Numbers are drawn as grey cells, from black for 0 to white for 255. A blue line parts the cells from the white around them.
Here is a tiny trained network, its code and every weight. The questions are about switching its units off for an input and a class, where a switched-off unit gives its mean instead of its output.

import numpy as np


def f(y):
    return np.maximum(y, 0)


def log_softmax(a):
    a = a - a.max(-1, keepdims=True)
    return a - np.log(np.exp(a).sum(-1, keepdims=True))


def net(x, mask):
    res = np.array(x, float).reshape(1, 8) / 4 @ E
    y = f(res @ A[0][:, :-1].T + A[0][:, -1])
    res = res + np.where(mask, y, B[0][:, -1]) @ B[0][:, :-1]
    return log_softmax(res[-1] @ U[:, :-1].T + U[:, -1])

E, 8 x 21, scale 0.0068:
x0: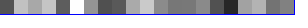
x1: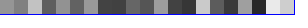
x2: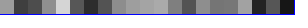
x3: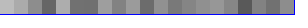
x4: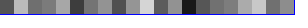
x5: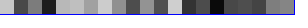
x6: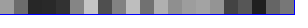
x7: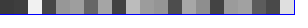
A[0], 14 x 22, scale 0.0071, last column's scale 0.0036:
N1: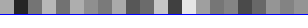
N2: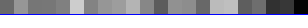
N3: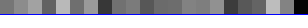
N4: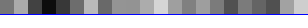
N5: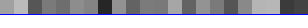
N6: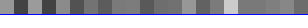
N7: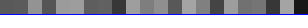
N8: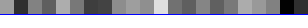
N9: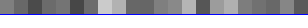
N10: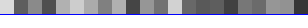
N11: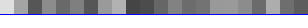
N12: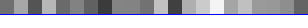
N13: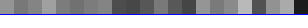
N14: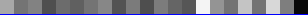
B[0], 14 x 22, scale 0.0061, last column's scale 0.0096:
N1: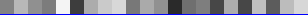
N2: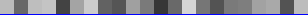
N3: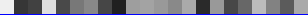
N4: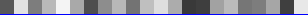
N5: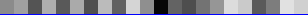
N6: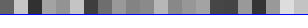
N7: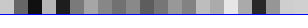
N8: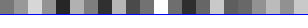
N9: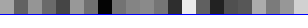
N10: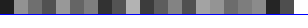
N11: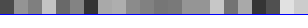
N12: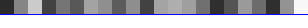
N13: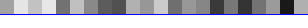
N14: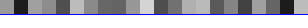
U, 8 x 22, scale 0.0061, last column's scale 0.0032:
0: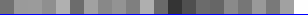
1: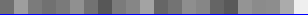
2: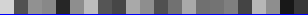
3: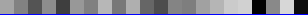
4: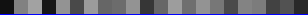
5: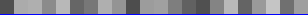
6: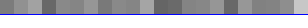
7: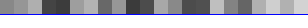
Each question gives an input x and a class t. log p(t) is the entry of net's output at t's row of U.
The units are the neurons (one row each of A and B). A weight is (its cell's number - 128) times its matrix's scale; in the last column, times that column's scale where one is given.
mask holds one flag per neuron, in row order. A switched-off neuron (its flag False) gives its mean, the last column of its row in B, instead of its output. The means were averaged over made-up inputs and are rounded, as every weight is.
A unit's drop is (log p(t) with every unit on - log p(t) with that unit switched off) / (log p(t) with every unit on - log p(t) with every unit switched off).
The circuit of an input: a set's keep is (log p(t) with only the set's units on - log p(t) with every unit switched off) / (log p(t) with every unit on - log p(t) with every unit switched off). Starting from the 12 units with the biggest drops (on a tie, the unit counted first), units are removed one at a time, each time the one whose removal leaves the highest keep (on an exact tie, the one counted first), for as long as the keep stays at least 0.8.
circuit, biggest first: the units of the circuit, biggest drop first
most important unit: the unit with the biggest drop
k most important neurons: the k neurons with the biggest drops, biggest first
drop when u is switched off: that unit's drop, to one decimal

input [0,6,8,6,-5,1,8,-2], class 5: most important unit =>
N4
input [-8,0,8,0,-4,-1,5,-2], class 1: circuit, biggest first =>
[N9 N6]
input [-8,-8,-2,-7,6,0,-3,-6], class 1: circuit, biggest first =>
[N11 N9]
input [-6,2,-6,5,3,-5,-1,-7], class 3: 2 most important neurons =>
[N11 N5]
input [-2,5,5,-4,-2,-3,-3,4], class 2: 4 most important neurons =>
[N14 N13 N4 N11]
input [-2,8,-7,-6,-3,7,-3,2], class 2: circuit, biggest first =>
[N3 N14]
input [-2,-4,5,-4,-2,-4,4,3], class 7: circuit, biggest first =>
[N8 N5]
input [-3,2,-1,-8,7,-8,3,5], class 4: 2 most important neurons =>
[N12 N5]
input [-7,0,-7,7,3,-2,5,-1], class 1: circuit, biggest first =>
[N9 N6]
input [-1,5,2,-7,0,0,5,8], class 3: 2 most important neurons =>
[N7 N9]
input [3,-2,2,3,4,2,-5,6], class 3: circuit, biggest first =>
[N7 N1]
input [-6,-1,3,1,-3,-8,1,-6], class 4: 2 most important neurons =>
[N12 N7]
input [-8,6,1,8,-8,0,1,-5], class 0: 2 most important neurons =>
[N1 N11]
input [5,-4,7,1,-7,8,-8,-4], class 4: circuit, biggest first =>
[N10]
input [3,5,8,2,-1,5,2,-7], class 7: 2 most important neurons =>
[N8 N7]
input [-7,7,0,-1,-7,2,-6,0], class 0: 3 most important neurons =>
[N1 N6 N11]
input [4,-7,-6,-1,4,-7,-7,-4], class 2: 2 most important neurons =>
[N2 N4]
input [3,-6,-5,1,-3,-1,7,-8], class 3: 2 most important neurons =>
[N5 N11]
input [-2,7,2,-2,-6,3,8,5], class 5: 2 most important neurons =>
[N4 N1]
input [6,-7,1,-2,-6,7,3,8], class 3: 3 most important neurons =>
[N7 N9 N14]
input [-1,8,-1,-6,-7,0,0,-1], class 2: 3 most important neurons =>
[N14 N3 N13]
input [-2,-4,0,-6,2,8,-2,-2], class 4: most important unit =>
N10
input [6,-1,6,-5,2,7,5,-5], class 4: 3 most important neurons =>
[N10 N7 N1]
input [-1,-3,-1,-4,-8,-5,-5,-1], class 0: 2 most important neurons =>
[N1 N10]
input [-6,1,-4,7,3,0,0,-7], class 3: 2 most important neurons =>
[N11 N5]
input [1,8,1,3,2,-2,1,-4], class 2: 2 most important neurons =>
[N14 N3]
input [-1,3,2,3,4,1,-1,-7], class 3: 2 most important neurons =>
[N5 N11]
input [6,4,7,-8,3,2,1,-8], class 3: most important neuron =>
[N5]
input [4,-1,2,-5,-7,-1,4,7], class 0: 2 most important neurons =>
[N1 N5]
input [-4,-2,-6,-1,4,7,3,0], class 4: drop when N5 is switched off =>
0.1
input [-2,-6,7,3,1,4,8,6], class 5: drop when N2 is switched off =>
-0.3
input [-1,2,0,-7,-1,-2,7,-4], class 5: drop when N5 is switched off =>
-0.1
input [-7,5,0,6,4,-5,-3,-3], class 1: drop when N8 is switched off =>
0.0
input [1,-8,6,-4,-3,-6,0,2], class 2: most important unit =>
N2
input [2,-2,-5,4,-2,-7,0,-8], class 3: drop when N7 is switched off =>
-0.1
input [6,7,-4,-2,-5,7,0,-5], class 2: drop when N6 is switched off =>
0.2
